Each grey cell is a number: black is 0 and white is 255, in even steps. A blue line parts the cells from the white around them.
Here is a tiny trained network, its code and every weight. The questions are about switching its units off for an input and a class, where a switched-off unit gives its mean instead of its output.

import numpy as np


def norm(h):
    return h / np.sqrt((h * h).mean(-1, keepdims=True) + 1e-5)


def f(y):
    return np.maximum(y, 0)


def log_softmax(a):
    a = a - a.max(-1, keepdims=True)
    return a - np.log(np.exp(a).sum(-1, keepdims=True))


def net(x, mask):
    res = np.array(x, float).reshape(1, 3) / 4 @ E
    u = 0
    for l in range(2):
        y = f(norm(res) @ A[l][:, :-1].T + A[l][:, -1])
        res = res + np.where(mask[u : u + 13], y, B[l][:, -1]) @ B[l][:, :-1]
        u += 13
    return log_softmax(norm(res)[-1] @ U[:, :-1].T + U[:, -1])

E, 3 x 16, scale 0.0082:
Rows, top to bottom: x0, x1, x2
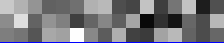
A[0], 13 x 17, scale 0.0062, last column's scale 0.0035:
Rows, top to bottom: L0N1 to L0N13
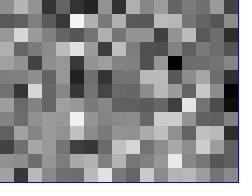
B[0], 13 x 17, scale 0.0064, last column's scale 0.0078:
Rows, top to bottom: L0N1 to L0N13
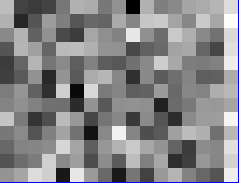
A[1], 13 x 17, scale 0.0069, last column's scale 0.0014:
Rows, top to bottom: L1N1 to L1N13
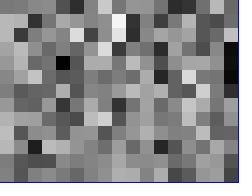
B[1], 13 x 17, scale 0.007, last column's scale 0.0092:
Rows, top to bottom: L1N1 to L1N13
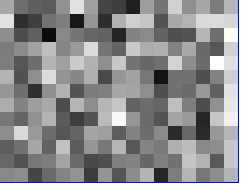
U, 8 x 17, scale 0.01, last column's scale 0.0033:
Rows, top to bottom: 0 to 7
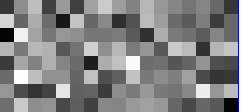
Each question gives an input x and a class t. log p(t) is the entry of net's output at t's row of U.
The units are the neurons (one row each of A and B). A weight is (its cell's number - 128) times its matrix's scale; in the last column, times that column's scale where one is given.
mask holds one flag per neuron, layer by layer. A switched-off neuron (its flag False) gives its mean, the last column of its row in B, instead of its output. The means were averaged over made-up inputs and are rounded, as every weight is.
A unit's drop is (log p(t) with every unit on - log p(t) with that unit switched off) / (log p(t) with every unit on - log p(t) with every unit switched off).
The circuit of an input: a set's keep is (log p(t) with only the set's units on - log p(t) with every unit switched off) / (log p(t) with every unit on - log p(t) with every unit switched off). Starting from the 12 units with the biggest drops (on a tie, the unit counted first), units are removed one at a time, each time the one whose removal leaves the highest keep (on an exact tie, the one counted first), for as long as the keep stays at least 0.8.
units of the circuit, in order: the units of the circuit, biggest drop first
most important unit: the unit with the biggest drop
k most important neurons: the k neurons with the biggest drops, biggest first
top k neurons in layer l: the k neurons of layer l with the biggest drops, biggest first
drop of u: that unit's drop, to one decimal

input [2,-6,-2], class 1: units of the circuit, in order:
[L0N13, L1N5]
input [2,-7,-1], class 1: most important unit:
L0N13
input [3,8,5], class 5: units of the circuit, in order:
[L1N5, L1N9, L1N4, L0N2]
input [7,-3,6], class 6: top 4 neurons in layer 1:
[L1N2, L1N3, L1N11, L1N4]
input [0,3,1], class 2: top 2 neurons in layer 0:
[L0N5, L0N2]
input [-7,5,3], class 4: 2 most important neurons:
[L0N1, L0N9]
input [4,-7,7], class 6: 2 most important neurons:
[L0N9, L1N3]
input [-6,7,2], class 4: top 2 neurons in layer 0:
[L0N9, L0N13]
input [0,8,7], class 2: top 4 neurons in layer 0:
[L0N1, L0N9, L0N5, L0N2]
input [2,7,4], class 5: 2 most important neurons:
[L0N5, L0N9]
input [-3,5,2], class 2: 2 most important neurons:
[L0N2, L1N2]
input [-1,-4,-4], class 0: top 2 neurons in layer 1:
[L1N5, L1N6]
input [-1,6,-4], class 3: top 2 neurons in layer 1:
[L1N3, L1N2]
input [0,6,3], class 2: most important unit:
L0N5
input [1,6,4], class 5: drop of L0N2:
0.2
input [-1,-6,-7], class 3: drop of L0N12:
0.1
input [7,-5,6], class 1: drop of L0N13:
0.6
